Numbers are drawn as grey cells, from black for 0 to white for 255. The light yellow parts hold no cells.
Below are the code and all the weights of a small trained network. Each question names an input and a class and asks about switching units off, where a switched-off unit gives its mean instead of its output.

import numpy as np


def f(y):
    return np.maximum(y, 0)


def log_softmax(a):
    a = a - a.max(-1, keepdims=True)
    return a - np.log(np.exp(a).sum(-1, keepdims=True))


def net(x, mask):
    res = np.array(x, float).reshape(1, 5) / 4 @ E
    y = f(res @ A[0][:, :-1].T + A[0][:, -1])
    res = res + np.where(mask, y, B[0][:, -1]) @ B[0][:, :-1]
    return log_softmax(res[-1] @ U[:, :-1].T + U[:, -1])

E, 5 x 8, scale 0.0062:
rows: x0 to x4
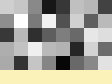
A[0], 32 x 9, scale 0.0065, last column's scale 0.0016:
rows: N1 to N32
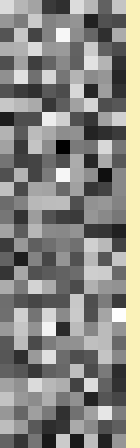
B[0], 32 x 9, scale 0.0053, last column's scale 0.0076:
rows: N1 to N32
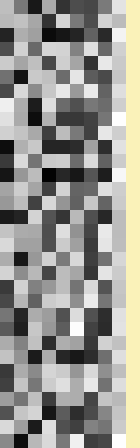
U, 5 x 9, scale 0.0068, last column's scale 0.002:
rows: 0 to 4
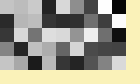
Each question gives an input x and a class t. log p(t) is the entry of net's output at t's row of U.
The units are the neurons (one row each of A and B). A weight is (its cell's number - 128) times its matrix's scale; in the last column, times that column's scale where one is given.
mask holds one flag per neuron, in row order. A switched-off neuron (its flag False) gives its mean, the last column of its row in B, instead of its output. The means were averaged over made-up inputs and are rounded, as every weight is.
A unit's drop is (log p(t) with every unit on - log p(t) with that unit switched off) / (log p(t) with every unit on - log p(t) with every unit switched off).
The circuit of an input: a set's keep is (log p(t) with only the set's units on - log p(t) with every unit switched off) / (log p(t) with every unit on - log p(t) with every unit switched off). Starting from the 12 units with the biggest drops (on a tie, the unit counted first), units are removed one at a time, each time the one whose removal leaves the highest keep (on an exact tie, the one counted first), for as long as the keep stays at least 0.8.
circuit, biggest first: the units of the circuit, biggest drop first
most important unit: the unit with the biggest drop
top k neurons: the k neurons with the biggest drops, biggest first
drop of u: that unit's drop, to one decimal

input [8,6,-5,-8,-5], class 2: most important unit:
N7
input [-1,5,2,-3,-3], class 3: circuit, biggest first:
N23, N6
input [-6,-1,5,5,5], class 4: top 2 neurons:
N26, N9
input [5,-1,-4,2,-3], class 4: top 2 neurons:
N8, N1
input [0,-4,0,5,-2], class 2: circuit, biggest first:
N28, N4
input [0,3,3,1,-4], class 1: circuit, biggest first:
N3, N13
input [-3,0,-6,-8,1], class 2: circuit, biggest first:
N7, N12
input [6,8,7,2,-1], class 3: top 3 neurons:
N24, N6, N23
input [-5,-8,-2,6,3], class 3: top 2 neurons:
N32, N19
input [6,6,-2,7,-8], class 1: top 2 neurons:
N13, N3
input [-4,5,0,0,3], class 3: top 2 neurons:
N24, N23
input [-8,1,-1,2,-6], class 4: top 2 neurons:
N9, N11
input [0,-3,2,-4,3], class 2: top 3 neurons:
N13, N3, N7
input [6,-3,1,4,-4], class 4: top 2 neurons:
N8, N1
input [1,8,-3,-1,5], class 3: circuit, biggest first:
N24
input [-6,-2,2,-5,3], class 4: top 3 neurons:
N9, N26, N28
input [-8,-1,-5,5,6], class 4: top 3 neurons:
N26, N9, N13
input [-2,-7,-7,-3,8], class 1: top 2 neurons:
N11, N16
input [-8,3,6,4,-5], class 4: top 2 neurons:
N9, N15
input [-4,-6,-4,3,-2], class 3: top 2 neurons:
N32, N19
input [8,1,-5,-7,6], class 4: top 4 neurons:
N1, N31, N8, N28
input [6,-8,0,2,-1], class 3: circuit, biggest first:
N32
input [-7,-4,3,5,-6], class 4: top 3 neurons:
N9, N11, N15
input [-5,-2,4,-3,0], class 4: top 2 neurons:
N9, N26
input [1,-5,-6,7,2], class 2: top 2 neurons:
N28, N4
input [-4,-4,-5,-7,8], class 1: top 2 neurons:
N11, N16
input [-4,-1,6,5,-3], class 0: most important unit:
N5
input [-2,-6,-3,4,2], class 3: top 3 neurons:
N32, N19, N16
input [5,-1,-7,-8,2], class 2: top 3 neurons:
N7, N22, N12
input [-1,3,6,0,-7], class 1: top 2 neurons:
N3, N13
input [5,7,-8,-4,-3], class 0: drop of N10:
0.2
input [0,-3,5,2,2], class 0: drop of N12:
0.0
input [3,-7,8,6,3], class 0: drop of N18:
0.1
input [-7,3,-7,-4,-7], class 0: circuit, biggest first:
N10
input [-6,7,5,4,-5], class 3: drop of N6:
0.3
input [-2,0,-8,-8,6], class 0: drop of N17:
0.2
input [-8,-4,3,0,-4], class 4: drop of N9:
0.4
